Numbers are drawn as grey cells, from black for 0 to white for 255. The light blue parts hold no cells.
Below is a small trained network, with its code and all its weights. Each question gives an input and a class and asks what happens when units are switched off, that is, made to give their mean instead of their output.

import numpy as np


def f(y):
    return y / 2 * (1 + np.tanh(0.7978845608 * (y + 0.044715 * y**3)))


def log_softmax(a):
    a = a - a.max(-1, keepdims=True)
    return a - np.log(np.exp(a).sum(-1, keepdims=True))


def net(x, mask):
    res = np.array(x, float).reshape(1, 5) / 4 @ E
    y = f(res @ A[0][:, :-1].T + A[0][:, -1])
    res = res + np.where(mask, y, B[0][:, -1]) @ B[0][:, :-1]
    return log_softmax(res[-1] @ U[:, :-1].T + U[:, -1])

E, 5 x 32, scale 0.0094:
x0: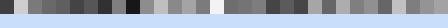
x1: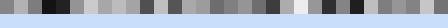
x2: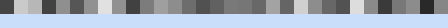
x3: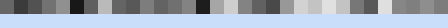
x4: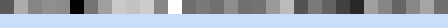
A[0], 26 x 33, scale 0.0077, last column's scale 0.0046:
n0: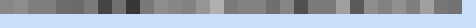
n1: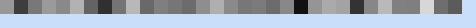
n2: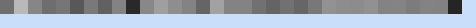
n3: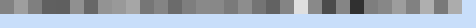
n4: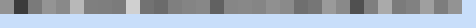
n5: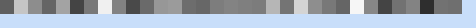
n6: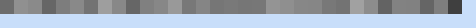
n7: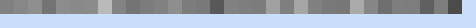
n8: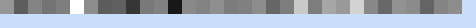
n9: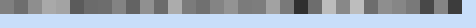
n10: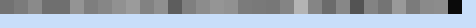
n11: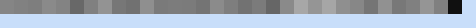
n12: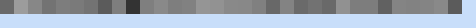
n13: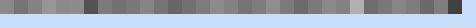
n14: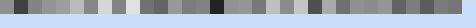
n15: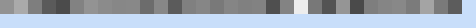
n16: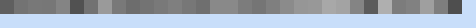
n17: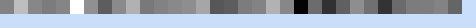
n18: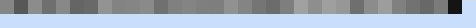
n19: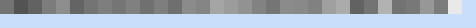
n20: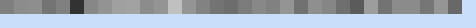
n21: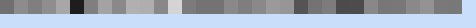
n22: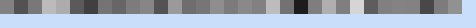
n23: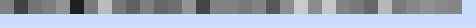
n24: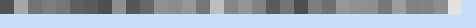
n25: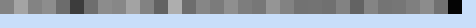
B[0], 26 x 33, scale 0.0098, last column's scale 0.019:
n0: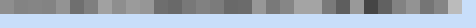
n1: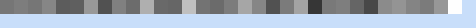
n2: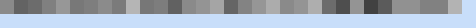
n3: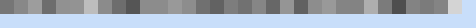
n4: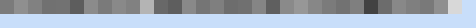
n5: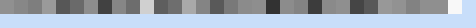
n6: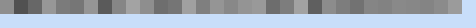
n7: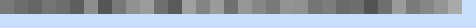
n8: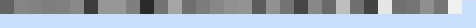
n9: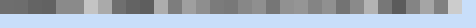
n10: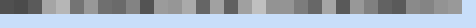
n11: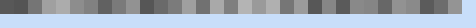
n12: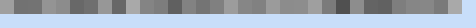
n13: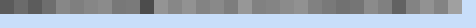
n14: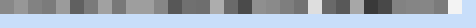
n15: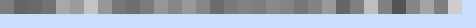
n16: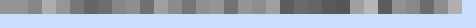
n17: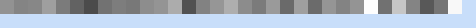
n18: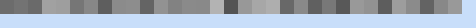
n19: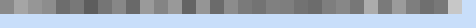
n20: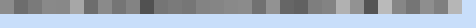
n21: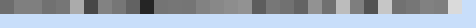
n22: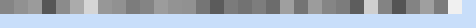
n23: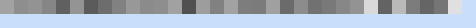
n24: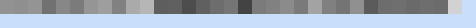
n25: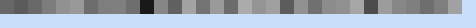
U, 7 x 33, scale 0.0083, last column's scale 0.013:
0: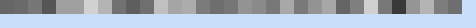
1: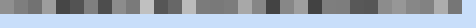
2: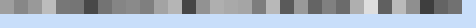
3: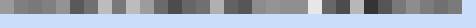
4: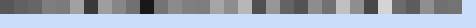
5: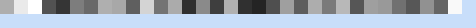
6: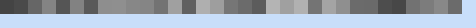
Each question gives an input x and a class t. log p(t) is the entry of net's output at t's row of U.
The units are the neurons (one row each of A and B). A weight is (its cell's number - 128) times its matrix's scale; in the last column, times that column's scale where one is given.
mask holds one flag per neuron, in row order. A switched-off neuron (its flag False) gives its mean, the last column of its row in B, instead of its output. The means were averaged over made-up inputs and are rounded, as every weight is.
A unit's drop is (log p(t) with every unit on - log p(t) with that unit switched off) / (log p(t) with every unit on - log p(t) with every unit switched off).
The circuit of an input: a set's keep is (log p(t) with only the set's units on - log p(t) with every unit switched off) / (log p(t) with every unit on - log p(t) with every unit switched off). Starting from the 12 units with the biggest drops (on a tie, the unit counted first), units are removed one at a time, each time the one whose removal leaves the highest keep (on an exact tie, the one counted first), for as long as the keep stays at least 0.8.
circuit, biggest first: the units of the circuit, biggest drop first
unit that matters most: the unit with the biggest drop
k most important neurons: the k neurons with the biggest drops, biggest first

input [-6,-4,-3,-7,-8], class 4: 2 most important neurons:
n8, n23
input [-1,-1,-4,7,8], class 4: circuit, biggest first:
n21
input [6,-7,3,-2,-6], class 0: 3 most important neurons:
n22, n9, n14
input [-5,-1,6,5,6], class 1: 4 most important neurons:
n5, n8, n17, n7
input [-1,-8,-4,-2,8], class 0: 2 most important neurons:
n22, n9
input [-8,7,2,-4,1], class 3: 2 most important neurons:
n14, n22
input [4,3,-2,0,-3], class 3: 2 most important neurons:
n22, n5
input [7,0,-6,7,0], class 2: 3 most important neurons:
n23, n5, n19
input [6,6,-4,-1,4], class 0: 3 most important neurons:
n3, n14, n15
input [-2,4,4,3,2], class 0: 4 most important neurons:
n1, n15, n3, n4
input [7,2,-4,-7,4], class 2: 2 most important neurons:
n17, n14
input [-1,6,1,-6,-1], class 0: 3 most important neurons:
n15, n3, n23
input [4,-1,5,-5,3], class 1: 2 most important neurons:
n5, n23
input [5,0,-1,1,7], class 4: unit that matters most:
n21
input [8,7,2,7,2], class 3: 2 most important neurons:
n2, n24
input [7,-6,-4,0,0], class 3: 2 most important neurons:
n24, n0
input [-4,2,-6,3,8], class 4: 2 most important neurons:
n21, n5
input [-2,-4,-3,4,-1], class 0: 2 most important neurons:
n22, n17
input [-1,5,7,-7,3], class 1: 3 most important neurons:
n5, n23, n7
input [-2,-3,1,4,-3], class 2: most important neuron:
n23
